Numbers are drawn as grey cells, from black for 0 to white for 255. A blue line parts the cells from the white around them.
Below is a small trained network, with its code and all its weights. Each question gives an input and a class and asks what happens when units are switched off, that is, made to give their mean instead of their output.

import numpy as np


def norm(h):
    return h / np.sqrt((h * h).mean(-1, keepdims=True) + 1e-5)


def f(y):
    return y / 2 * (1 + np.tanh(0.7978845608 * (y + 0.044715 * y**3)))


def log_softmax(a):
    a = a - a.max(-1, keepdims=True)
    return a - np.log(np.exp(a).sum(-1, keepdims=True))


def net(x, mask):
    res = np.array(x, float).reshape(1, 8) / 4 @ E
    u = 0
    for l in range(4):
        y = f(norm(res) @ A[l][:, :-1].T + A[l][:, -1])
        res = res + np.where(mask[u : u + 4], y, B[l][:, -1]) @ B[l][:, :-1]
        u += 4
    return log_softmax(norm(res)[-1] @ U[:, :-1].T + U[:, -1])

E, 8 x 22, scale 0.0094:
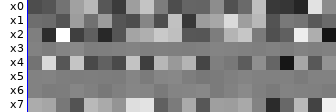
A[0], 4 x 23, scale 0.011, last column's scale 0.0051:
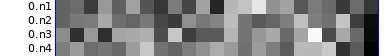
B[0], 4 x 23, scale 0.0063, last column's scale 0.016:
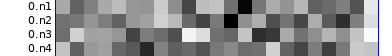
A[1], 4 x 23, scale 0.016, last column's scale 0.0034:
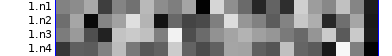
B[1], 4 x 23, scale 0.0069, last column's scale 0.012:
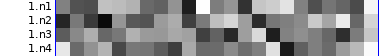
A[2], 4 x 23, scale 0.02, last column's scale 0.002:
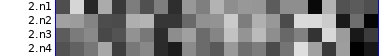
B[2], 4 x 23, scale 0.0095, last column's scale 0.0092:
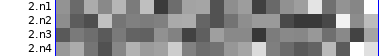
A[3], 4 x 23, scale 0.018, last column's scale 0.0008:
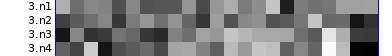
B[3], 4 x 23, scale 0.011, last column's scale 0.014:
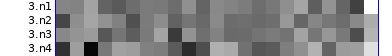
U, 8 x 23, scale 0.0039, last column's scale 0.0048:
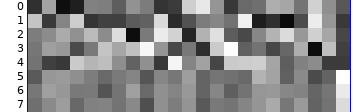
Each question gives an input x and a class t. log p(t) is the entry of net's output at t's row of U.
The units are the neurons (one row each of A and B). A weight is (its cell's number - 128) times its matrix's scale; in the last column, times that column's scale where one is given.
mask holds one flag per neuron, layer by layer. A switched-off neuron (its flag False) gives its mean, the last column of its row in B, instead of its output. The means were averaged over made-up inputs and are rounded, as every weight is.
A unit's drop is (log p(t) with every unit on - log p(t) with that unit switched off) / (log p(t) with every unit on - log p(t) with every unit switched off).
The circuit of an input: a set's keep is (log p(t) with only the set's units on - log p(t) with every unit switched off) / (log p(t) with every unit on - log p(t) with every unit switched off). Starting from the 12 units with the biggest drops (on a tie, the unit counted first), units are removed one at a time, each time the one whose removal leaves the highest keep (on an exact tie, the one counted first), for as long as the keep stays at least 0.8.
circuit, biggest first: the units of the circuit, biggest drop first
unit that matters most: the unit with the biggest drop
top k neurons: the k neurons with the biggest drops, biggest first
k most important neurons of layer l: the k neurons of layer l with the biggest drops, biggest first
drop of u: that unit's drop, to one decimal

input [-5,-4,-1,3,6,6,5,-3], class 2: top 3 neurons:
[2.n1 1.n4 0.n1]
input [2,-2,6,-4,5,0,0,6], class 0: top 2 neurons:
[0.n2 0.n3]
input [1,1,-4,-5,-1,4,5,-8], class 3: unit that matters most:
0.n2
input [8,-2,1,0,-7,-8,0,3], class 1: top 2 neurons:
[1.n4 2.n1]
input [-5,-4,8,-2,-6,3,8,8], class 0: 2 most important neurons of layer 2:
[2.n4 2.n1]
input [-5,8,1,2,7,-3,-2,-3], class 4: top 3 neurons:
[0.n1 0.n3 1.n4]
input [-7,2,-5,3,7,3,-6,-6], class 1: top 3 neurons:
[2.n2 0.n3 0.n4]
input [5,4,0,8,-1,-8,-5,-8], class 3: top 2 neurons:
[2.n4 0.n2]
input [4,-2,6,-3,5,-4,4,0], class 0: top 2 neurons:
[0.n3 3.n4]
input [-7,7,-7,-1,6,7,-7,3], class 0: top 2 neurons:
[1.n2 0.n3]
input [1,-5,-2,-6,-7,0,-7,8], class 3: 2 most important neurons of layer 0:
[0.n1 0.n4]
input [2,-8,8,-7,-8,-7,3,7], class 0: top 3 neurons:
[3.n4 0.n2 0.n1]
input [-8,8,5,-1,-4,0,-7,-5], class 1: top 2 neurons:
[2.n2 1.n1]
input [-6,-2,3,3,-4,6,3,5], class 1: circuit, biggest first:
[2.n2]
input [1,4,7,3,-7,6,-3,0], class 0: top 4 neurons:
[3.n4 2.n1 0.n2 1.n1]
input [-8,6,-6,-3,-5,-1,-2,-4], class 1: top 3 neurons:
[2.n2 0.n4 0.n3]
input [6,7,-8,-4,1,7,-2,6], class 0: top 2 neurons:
[1.n2 0.n2]
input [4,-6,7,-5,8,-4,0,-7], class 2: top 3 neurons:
[2.n1 1.n2 2.n4]
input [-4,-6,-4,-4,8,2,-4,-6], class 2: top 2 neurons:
[2.n1 0.n1]
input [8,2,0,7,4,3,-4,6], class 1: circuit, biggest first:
[1.n4]
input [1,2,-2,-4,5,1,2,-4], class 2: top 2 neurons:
[2.n1 0.n4]
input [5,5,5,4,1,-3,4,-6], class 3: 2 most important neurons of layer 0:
[0.n4 0.n2]
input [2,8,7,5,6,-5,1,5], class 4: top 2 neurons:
[0.n1 1.n2]
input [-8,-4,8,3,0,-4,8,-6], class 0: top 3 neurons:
[3.n4 2.n3 1.n4]
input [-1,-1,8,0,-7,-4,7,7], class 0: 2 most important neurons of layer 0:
[0.n2 0.n3]
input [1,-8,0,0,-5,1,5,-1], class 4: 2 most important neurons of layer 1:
[1.n1 1.n2]
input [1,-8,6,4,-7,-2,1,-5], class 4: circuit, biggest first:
[1.n1]
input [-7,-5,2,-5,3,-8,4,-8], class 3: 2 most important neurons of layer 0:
[0.n2 0.n1]
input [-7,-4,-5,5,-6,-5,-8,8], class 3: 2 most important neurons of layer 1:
[1.n3 1.n4]
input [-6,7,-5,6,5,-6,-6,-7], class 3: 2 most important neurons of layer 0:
[0.n3 0.n2]
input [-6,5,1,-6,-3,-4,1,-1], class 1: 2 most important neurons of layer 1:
[1.n1 1.n2]
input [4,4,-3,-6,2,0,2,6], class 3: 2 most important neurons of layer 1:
[1.n3 1.n1]
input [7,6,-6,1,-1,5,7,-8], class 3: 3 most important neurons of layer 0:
[0.n2 0.n1 0.n4]
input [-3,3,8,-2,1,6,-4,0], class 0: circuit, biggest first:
[3.n4]
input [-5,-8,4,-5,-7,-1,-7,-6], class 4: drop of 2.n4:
-0.1
